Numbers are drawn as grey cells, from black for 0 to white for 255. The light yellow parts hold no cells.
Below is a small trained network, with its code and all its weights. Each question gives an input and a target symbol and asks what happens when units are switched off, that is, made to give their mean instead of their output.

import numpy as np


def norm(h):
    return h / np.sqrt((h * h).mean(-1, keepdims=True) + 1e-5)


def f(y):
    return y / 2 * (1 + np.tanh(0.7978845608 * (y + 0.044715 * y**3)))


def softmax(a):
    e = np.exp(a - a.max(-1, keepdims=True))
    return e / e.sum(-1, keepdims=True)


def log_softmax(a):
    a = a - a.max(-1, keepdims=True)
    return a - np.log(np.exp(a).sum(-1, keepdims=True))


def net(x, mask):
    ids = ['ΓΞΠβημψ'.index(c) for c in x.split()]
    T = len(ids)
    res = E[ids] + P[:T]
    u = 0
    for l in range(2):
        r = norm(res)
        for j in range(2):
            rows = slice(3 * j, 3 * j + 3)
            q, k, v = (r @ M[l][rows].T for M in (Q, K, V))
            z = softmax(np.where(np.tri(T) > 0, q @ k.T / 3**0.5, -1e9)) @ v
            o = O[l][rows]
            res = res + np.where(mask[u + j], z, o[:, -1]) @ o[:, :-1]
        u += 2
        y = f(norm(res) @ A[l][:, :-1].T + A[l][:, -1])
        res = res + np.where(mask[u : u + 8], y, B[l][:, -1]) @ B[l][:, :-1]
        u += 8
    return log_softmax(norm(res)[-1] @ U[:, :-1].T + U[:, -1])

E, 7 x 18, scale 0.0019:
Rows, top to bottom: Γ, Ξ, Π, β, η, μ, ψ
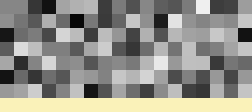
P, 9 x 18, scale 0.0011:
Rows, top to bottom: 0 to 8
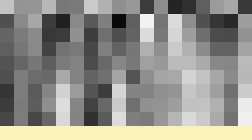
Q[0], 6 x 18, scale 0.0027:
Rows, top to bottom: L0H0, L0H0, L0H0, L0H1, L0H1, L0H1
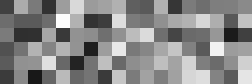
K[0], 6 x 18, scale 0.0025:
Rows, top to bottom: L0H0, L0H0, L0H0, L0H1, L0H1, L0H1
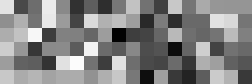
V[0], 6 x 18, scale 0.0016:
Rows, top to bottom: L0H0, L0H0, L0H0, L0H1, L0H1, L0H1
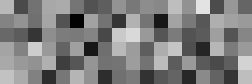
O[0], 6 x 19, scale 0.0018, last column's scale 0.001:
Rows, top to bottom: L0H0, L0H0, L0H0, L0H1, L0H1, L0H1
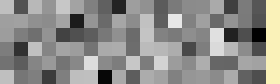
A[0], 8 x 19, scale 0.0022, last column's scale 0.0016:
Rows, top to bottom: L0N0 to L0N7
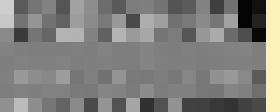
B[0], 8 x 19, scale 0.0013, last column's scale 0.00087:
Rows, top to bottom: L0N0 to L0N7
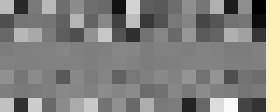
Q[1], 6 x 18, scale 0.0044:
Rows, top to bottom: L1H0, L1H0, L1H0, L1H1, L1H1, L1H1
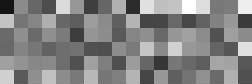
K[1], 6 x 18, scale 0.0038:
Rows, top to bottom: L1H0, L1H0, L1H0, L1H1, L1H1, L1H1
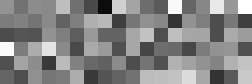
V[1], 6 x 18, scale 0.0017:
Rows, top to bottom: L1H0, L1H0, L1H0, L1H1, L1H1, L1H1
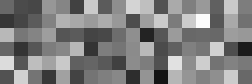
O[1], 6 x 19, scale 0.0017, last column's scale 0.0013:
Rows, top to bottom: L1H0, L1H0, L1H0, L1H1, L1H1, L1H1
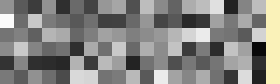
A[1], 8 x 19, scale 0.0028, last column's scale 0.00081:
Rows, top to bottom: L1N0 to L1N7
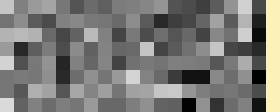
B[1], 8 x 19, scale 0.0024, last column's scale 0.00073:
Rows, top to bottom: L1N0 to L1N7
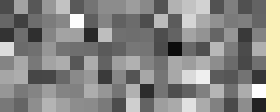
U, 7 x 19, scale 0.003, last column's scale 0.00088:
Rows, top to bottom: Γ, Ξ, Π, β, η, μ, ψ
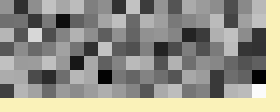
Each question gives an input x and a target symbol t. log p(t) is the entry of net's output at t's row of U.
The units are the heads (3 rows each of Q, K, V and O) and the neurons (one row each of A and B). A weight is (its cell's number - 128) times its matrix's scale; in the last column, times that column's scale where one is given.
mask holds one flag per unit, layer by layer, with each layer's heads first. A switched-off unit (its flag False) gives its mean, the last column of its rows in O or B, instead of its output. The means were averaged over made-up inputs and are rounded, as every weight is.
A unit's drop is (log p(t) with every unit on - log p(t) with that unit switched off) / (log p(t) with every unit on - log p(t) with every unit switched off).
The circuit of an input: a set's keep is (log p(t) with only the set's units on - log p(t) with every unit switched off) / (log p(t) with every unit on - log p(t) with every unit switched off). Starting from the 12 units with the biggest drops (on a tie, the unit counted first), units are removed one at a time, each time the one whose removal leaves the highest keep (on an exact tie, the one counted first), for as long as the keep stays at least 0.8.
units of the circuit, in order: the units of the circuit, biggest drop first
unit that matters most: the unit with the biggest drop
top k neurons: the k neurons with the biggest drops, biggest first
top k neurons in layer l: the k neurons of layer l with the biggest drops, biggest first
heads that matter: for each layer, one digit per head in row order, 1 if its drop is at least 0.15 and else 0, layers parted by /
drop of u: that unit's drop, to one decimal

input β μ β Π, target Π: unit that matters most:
L1H0
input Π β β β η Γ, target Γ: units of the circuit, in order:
L1H0, L1N7
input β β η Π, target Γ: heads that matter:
10 / 01
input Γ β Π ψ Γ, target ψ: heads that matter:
00 / 10
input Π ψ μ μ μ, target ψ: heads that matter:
00 / 11
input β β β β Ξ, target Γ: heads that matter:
00 / 01
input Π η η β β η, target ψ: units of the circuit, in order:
L0H1, L1H1, L1N3, L0H0
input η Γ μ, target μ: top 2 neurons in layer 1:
L1N5, L1N1
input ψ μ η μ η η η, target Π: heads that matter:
01 / 00
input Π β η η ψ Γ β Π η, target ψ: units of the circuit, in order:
L1H0, L1H1, L0H1
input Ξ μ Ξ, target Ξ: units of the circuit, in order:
L1H1, L0H0
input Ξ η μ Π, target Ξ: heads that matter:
10 / 11
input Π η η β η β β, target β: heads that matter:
10 / 10
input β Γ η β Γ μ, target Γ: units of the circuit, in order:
L1H1
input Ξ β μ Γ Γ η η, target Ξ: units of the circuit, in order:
L1H1, L1H0, L0H0
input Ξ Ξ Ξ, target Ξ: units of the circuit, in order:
L1H1, L1H0
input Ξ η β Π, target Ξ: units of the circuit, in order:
L1H0, L1H1, L0H0
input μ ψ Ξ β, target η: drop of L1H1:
0.8
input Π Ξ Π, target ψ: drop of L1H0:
0.2
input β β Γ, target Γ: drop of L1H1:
0.3
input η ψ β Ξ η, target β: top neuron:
L1N3
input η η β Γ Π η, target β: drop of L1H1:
1.0
